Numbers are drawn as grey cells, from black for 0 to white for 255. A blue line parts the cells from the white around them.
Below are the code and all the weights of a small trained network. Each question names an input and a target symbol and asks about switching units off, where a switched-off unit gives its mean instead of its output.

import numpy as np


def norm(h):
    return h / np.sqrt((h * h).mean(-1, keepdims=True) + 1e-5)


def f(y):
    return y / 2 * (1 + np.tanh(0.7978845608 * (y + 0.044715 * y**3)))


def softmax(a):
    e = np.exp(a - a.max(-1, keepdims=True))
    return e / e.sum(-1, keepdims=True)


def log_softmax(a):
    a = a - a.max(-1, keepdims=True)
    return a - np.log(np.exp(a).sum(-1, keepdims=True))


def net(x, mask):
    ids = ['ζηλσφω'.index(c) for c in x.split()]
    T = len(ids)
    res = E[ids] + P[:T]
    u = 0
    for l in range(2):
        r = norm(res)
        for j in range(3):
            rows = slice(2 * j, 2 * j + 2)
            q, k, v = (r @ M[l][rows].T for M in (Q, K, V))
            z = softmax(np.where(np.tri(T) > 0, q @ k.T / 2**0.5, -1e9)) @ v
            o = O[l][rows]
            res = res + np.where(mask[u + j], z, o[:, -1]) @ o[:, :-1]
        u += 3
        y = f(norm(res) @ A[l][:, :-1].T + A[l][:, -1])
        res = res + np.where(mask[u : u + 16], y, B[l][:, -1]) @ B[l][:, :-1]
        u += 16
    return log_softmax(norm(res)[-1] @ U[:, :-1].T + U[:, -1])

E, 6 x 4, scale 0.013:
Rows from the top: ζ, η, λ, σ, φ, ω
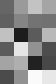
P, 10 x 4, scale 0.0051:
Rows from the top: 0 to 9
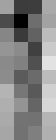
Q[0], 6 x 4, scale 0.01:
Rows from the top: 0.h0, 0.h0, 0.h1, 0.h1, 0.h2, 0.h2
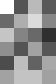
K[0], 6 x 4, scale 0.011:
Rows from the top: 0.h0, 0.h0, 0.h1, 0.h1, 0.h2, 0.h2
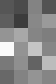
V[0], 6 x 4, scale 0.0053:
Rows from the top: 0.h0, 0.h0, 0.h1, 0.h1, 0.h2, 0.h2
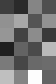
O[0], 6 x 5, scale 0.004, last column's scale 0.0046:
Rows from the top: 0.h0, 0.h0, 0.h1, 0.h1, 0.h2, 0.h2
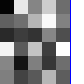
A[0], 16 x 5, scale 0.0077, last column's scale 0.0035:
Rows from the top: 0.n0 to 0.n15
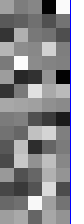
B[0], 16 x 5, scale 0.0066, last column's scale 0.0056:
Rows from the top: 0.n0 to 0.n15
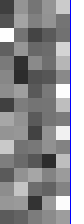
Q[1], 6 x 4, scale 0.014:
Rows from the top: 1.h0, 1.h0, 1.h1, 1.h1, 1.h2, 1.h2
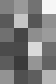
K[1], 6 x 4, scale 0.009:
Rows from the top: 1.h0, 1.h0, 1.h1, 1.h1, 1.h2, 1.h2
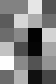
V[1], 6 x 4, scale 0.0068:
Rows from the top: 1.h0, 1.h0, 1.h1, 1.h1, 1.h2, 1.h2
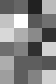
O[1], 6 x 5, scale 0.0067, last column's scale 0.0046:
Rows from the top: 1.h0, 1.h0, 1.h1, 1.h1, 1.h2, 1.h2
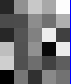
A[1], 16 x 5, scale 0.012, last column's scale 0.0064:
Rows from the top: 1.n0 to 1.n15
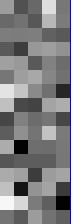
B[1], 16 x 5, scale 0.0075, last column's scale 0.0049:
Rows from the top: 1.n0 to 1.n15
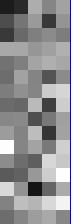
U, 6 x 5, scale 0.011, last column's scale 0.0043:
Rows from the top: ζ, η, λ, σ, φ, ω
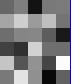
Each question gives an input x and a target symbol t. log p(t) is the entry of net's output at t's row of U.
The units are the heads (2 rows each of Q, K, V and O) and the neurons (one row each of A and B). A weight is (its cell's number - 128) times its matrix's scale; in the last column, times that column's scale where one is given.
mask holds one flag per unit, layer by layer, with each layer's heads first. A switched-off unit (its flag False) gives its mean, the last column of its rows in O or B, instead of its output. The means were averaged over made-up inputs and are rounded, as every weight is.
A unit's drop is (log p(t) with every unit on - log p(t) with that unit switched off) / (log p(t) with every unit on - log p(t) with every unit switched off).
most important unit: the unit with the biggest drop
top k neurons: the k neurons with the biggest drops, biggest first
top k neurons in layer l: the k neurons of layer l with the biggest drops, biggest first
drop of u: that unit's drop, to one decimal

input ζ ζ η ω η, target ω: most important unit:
0.h1
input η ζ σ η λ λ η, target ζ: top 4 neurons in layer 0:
[0.n0 0.n14 0.n9 0.n6]
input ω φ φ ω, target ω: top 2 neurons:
[0.n10 1.n9]
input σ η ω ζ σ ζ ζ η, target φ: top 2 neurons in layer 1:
[1.n12 1.n14]
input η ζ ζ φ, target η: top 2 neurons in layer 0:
[0.n0 0.n14]
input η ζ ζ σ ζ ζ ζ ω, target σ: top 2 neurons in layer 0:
[0.n14 0.n9]
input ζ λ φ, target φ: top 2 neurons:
[1.n10 0.n10]
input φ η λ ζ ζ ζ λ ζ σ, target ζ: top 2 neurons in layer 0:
[0.n4 0.n2]
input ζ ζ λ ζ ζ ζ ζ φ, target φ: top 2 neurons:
[0.n10 1.n10]
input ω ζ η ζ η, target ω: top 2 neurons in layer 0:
[0.n4 0.n11]
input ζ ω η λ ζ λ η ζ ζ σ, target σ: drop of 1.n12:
-0.1
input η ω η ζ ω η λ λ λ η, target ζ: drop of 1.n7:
0.2
